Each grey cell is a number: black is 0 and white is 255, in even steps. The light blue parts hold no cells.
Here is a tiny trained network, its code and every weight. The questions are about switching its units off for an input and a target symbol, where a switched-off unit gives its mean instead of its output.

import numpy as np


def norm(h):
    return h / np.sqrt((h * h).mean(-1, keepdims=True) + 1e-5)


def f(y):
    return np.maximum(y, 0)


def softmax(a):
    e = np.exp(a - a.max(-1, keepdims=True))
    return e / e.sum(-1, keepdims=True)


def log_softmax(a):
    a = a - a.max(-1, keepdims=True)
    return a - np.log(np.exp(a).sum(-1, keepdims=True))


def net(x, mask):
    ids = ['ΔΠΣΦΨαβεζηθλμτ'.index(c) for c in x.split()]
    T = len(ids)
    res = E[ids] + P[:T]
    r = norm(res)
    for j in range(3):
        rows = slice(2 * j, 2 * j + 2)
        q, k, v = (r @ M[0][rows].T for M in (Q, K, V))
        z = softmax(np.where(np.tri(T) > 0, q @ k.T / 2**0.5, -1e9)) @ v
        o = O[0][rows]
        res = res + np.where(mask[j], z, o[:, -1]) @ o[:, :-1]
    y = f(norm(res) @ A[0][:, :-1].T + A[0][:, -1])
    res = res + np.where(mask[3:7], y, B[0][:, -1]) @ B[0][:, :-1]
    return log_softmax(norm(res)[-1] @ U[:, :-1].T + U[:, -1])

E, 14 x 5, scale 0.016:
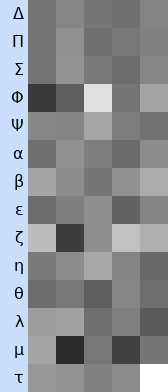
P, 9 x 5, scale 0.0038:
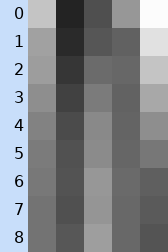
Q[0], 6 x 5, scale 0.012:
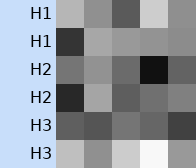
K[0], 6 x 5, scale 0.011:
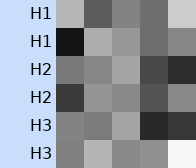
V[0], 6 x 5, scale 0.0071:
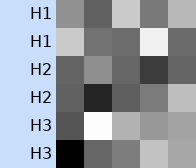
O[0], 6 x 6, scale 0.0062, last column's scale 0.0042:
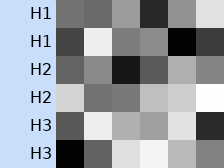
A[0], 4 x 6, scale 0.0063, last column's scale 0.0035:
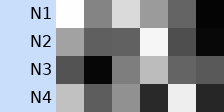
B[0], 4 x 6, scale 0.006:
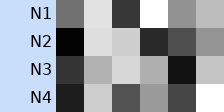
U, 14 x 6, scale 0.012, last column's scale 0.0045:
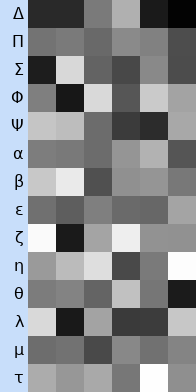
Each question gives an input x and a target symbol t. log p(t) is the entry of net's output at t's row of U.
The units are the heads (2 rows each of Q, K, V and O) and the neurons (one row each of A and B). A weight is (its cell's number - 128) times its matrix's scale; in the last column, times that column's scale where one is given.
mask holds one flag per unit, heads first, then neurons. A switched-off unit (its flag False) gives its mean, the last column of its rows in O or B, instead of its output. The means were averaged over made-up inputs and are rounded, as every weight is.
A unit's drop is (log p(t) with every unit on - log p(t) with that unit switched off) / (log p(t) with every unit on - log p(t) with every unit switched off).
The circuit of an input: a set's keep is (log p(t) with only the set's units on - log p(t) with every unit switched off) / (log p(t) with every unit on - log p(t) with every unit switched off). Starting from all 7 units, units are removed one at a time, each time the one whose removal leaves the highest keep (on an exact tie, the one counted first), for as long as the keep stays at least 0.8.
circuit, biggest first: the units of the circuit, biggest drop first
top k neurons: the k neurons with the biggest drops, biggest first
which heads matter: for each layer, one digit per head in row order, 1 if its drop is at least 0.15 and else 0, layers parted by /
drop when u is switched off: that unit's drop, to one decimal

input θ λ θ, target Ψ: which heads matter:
101
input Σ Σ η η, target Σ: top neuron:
N4
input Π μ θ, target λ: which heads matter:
001
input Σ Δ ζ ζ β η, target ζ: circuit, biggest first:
H2, N4
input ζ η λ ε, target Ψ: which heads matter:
001
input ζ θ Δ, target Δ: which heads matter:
001
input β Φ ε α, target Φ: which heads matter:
100
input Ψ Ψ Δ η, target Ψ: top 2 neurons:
N1, N3
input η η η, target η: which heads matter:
111
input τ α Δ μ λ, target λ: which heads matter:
000
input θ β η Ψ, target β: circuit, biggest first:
N1, H3
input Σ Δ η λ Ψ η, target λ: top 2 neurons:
N4, N3
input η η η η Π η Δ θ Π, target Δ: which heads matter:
101
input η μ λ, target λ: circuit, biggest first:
N4, H3
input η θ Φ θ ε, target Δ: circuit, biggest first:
H3
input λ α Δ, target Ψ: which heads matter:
001
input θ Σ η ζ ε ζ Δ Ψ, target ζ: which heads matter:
010
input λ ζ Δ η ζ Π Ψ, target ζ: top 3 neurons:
N4, N1, N2
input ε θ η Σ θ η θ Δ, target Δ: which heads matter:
111
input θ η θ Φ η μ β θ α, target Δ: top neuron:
N3
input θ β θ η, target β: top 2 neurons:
N1, N3
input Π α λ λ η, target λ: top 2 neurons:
N4, N1
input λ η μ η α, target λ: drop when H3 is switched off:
0.5
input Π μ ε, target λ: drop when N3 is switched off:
0.0
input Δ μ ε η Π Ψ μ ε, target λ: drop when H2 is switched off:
-0.1
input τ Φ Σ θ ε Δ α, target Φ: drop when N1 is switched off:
0.1
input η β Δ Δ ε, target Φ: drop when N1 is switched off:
0.2
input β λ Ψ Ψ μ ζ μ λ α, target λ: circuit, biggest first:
H3
